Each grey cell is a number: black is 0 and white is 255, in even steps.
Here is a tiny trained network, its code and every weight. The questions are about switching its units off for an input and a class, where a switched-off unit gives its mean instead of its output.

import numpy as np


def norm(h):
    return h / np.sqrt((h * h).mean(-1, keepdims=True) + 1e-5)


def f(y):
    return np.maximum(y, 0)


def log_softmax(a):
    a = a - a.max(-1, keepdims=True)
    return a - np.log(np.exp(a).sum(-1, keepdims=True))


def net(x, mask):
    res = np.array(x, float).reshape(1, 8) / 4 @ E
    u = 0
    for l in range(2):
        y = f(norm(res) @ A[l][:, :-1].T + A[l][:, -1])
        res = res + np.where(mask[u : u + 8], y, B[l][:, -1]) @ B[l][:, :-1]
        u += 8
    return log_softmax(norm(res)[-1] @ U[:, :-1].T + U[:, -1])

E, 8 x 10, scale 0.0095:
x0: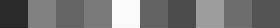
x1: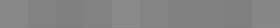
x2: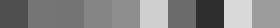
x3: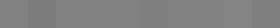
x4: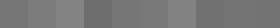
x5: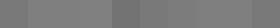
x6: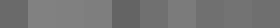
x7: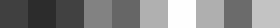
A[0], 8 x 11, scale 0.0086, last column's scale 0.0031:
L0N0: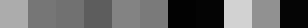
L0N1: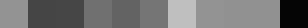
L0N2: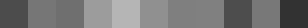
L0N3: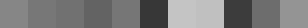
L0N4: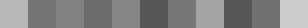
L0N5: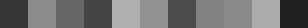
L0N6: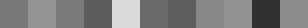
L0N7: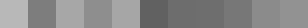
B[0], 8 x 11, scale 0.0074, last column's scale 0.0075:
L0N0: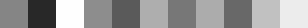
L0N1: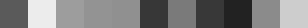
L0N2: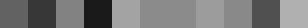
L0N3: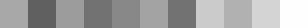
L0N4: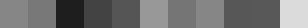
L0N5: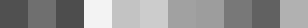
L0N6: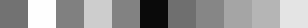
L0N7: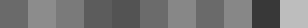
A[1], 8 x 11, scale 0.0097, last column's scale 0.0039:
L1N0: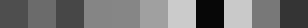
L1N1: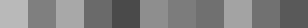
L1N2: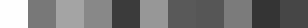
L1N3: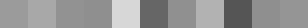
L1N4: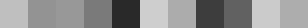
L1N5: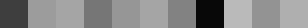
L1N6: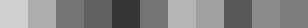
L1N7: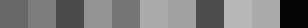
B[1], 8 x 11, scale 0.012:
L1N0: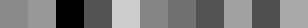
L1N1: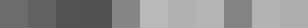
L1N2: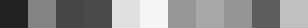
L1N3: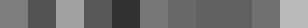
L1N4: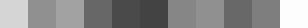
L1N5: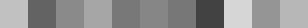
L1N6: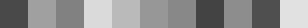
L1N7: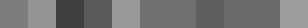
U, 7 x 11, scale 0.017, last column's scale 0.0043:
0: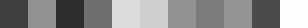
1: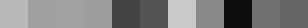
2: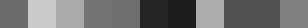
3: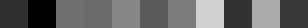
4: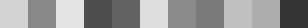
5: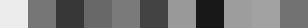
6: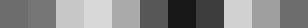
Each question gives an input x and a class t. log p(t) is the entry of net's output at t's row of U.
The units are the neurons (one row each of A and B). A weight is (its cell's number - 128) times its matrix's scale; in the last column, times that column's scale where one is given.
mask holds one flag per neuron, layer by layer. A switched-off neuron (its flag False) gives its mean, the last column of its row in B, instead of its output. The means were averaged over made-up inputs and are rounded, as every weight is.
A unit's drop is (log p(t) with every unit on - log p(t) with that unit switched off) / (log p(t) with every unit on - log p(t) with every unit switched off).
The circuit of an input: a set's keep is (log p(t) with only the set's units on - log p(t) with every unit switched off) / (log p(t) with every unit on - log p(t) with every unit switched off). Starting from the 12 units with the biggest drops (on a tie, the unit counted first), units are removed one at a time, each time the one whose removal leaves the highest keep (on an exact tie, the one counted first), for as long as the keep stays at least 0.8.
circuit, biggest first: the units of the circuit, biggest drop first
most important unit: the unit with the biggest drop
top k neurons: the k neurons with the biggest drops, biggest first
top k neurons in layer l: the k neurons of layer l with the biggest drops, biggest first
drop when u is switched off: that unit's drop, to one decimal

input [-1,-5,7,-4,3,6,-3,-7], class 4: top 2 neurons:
L0N0, L1N6
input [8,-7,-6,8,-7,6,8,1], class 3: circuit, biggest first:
L1N6
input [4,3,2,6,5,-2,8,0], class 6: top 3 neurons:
L0N6, L1N2, L0N4
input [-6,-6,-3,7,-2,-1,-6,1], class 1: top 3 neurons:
L1N4, L0N1, L1N0
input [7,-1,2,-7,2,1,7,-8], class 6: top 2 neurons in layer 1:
L1N4, L1N5
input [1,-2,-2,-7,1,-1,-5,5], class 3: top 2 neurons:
L1N4, L0N2
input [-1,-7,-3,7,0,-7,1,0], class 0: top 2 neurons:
L0N4, L1N6
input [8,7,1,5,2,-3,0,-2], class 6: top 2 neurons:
L1N4, L0N6
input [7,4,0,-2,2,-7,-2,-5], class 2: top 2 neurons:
L1N6, L1N3
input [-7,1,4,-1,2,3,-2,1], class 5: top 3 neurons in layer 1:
L1N4, L1N0, L1N7
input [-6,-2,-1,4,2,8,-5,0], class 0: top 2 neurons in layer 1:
L1N2, L1N6
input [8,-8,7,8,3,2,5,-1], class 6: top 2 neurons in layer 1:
L1N2, L1N5
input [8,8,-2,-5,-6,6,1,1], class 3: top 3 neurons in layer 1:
L1N4, L1N6, L1N3
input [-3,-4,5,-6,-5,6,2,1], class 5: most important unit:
L0N3
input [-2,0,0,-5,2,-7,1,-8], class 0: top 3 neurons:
L1N2, L0N7, L0N3
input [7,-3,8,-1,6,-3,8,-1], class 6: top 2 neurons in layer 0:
L0N0, L0N6
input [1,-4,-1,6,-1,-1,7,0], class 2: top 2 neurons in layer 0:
L0N0, L0N5
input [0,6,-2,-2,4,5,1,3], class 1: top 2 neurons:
L0N1, L1N2
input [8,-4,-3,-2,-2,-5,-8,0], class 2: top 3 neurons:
L0N6, L1N2, L1N1
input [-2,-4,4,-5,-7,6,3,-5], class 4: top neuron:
L0N0
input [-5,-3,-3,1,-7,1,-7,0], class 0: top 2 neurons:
L1N2, L1N6
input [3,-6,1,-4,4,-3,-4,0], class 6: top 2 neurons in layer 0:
L0N6, L0N4
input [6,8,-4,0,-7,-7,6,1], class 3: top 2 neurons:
L1N4, L0N2
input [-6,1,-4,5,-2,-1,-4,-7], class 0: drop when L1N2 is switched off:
0.5
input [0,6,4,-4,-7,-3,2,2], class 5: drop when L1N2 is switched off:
0.3
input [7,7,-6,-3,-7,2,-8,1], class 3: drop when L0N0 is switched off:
-0.1
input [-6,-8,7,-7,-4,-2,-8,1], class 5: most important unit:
L0N3
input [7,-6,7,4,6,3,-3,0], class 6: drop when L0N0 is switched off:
0.2
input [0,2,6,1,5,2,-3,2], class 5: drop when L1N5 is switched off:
0.2
